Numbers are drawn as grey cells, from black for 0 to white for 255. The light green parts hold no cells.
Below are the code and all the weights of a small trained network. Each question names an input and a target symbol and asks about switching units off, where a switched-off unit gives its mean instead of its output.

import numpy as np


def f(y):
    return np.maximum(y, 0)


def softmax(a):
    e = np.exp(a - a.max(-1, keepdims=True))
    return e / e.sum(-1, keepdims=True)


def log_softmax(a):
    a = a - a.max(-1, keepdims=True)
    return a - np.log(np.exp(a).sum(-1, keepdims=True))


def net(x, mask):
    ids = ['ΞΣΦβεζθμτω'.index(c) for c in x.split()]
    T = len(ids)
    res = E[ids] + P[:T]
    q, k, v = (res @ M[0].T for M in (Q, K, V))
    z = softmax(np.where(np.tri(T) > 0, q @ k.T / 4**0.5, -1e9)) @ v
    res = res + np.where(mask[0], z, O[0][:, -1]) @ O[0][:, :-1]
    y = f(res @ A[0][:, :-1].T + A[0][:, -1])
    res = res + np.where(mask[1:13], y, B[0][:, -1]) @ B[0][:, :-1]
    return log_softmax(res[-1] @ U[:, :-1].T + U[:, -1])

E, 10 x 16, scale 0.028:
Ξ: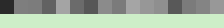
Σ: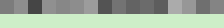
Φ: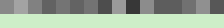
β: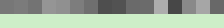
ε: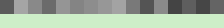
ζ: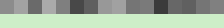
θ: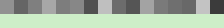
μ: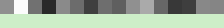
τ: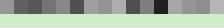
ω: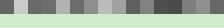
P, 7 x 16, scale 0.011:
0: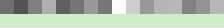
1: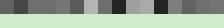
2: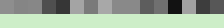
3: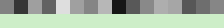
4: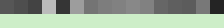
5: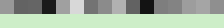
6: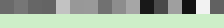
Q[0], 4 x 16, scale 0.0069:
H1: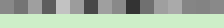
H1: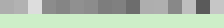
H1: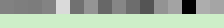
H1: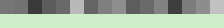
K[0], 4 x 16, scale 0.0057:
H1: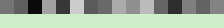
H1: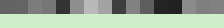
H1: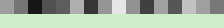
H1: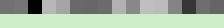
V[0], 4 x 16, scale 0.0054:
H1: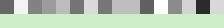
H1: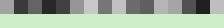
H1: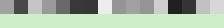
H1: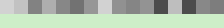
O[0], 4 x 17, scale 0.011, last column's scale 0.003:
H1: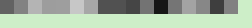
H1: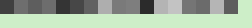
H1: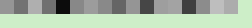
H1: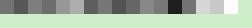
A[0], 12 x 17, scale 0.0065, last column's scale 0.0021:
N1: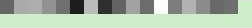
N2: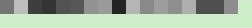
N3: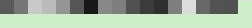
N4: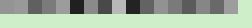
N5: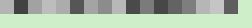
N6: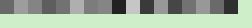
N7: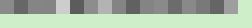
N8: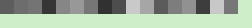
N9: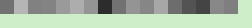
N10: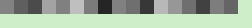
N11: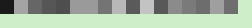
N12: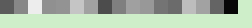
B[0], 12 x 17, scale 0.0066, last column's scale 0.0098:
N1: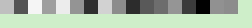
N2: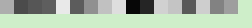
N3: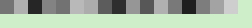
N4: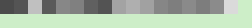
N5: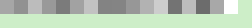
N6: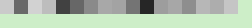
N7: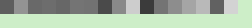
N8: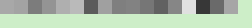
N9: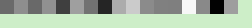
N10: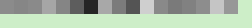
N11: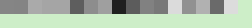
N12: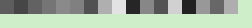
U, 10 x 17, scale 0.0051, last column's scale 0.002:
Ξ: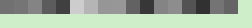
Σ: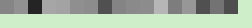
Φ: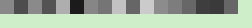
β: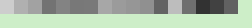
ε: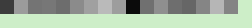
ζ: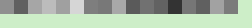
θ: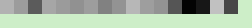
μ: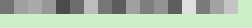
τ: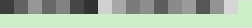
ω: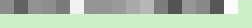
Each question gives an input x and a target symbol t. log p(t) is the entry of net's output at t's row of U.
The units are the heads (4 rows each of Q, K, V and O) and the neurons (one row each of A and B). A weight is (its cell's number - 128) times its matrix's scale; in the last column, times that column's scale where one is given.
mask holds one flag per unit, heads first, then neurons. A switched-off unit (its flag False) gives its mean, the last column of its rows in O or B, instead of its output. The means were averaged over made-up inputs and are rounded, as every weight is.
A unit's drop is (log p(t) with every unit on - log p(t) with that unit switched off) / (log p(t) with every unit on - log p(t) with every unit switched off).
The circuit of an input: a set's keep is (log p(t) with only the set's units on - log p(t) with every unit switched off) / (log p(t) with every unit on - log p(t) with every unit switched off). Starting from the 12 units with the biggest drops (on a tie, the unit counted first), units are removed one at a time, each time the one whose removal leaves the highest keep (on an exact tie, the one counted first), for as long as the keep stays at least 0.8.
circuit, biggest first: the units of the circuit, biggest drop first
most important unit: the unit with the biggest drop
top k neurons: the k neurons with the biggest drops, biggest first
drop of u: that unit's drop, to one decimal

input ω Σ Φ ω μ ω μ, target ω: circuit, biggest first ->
H1; N9
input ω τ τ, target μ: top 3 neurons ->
N5; N12; N2
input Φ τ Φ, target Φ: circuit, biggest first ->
H1; N4; N2
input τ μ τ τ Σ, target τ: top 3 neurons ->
N10; N3; N5
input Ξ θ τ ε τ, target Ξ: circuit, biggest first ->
H1
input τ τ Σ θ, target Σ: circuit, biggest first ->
H1; N3; N7
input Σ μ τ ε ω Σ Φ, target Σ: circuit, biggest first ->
H1; N3
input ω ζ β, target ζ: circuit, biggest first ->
N1; N6; H1
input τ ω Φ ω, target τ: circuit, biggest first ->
H1; N3
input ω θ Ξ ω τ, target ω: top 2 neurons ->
N5; N6
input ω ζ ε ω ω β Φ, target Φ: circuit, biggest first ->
H1; N4
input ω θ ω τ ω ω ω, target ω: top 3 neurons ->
N5; N7; N2
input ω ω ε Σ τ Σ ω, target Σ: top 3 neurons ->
N3; N7; N6
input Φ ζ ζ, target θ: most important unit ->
N11
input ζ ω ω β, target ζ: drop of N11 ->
0.1
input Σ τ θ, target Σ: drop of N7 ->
0.1
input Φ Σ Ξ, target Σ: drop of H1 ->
1.2
